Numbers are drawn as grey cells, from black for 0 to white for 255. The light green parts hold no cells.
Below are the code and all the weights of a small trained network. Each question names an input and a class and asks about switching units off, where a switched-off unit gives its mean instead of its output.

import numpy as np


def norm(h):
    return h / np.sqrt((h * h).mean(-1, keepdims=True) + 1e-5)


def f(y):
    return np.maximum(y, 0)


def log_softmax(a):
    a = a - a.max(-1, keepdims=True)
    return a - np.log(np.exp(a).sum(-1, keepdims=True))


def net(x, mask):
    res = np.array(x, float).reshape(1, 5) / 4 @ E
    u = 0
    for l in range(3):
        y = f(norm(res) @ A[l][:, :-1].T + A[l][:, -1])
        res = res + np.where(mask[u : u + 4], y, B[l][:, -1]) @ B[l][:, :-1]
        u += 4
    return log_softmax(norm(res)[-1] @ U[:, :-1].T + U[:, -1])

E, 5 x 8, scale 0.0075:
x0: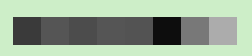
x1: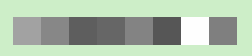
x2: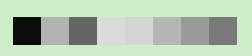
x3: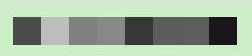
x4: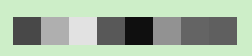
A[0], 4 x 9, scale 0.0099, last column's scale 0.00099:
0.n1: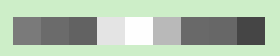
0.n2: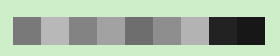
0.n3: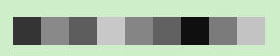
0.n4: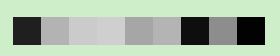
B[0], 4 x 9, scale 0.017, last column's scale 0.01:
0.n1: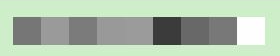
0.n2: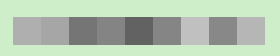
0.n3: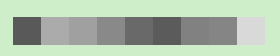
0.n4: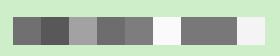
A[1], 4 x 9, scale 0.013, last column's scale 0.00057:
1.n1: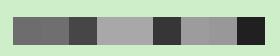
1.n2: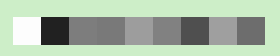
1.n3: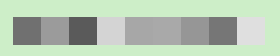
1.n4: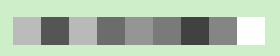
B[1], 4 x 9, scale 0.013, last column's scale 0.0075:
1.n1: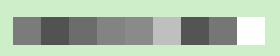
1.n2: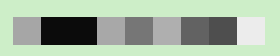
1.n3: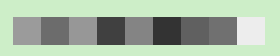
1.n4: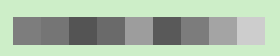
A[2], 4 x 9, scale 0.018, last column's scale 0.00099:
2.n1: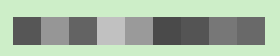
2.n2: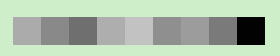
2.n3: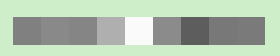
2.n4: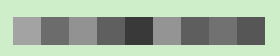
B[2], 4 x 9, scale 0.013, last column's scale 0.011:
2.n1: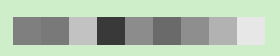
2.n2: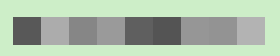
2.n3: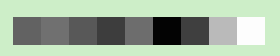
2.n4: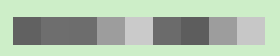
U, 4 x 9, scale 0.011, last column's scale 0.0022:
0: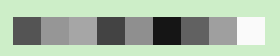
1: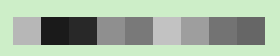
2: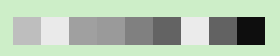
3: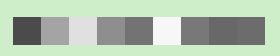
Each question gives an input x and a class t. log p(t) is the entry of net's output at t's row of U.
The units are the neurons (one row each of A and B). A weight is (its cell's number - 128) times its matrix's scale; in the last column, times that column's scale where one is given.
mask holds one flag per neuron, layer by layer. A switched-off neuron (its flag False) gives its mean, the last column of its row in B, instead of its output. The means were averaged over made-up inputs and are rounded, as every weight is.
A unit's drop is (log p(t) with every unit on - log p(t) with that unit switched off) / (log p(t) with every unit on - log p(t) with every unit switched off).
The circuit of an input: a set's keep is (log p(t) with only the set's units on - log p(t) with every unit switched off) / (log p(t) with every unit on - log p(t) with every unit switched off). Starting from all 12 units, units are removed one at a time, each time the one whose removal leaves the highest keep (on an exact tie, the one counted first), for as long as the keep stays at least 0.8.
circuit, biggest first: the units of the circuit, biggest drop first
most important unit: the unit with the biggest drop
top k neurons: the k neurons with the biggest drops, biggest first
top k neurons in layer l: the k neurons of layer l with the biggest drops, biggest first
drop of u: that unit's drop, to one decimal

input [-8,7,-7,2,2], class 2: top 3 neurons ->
[0.n4, 0.n2, 1.n1]
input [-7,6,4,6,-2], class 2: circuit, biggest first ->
[0.n2]
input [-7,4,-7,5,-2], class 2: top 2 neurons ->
[0.n4, 0.n2]
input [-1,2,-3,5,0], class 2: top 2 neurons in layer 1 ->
[1.n2, 1.n1]
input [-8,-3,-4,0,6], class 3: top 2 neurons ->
[2.n3, 1.n2]
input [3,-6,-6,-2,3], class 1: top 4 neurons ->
[0.n1, 0.n3, 2.n3, 1.n2]
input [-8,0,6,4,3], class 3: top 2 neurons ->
[0.n4, 0.n2]
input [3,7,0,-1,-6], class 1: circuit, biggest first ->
[0.n3, 1.n2]
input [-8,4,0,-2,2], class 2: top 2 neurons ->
[0.n2, 2.n3]
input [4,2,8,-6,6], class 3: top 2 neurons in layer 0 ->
[0.n4, 0.n1]
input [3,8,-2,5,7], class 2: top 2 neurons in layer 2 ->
[2.n3, 2.n1]
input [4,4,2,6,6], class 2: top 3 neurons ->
[2.n3, 0.n2, 0.n4]
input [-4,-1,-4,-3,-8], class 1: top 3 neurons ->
[1.n2, 0.n3, 1.n1]
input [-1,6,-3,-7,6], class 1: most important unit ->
0.n3
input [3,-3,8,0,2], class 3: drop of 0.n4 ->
1.0
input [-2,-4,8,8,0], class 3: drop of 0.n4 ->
1.0
